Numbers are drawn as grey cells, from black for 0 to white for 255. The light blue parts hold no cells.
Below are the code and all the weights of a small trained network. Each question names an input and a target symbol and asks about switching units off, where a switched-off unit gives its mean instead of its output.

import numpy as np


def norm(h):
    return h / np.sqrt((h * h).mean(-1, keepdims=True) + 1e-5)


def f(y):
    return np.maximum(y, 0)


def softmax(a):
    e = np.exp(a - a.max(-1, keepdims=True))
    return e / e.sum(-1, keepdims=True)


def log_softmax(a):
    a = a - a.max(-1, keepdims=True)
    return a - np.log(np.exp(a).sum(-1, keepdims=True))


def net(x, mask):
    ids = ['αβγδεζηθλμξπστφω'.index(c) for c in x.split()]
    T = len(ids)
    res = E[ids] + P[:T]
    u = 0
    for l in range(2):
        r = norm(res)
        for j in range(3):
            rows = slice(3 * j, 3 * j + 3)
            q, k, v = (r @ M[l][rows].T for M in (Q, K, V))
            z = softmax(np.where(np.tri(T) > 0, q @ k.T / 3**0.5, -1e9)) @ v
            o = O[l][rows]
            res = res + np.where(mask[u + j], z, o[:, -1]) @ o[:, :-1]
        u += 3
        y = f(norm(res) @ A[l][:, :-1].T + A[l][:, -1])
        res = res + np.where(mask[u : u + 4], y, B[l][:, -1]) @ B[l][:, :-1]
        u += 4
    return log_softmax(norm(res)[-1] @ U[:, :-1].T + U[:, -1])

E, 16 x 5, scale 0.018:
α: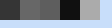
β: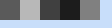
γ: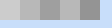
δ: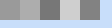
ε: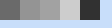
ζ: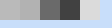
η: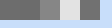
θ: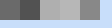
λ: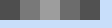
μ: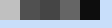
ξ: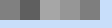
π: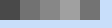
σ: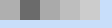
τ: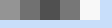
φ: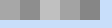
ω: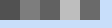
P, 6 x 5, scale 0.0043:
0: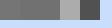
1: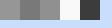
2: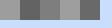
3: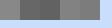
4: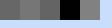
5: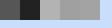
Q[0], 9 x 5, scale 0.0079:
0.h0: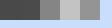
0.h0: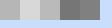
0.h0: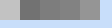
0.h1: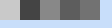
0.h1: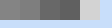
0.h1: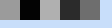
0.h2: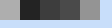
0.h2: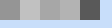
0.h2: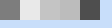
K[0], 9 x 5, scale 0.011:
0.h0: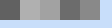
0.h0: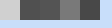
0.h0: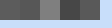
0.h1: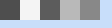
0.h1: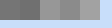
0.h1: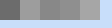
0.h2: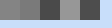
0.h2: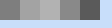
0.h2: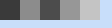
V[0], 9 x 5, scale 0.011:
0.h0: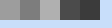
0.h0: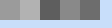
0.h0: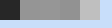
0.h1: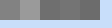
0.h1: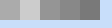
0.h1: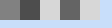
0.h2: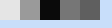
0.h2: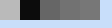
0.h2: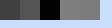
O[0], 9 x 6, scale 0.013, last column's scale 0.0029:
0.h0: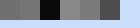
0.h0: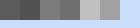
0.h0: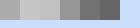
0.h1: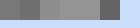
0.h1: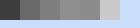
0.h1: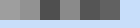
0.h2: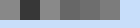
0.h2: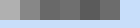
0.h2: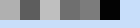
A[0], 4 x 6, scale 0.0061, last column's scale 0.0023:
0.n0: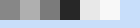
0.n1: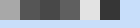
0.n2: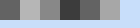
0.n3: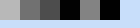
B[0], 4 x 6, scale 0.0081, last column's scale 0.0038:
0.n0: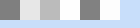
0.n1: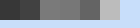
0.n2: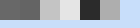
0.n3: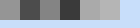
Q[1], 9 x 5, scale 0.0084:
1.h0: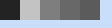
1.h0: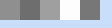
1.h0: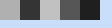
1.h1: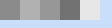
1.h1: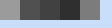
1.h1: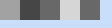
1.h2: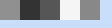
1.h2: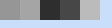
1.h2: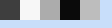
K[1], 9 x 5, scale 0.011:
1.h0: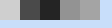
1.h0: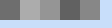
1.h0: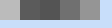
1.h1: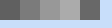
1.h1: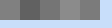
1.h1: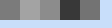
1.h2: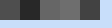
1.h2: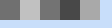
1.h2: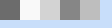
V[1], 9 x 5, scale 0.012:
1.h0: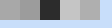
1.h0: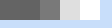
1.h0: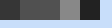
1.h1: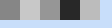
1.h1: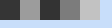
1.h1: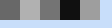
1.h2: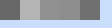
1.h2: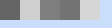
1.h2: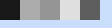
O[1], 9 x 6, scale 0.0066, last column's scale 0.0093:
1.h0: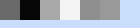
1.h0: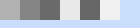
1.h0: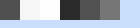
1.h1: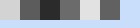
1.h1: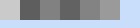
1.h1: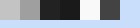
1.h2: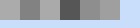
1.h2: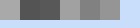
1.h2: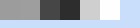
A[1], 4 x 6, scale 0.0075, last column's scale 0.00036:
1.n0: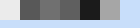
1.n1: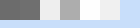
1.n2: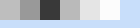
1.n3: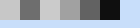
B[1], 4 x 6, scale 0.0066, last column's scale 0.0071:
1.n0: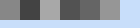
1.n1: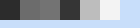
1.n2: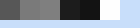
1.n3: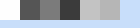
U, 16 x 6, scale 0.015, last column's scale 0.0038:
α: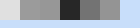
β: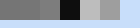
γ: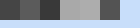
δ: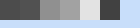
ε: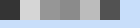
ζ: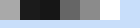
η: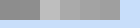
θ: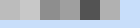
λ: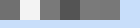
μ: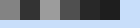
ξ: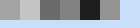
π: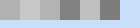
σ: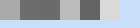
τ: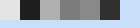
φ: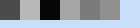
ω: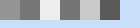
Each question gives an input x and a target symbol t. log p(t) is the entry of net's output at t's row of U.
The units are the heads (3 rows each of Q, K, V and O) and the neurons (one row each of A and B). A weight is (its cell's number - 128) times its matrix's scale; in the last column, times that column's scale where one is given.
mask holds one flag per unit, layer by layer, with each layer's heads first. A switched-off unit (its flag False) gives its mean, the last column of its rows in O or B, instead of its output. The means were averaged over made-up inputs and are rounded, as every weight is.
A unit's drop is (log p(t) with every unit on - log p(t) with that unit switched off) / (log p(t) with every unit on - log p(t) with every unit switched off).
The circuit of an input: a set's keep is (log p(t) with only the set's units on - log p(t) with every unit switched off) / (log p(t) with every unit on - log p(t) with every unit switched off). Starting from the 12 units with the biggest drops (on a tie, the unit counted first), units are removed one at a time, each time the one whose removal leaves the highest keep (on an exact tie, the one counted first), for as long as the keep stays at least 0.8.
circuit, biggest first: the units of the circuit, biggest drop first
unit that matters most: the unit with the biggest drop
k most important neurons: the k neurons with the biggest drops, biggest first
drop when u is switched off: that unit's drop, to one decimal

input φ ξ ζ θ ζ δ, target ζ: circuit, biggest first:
[1.h1]
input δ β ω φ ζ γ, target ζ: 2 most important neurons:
[1.n2; 0.n0]
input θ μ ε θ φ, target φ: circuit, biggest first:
[0.h0; 0.h2]
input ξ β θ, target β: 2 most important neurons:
[1.n1; 0.n0]
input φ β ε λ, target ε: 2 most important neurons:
[1.n2; 1.n3]
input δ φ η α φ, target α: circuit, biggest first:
[1.h2; 1.h0]
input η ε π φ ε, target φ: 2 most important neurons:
[0.n0; 0.n1]
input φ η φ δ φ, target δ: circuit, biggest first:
[1.h0; 0.h2; 1.h2]
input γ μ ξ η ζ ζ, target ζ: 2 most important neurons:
[0.n2; 1.n2]
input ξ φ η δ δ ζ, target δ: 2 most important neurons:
[1.n1; 0.n1]
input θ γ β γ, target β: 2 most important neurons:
[0.n2; 1.n2]
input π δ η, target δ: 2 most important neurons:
[1.n1; 0.n0]
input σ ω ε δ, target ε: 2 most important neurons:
[0.n0; 1.n1]
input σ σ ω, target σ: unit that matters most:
1.h0
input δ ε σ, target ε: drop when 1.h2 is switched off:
0.2
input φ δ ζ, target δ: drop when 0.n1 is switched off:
0.0
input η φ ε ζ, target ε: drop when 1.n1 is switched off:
0.1
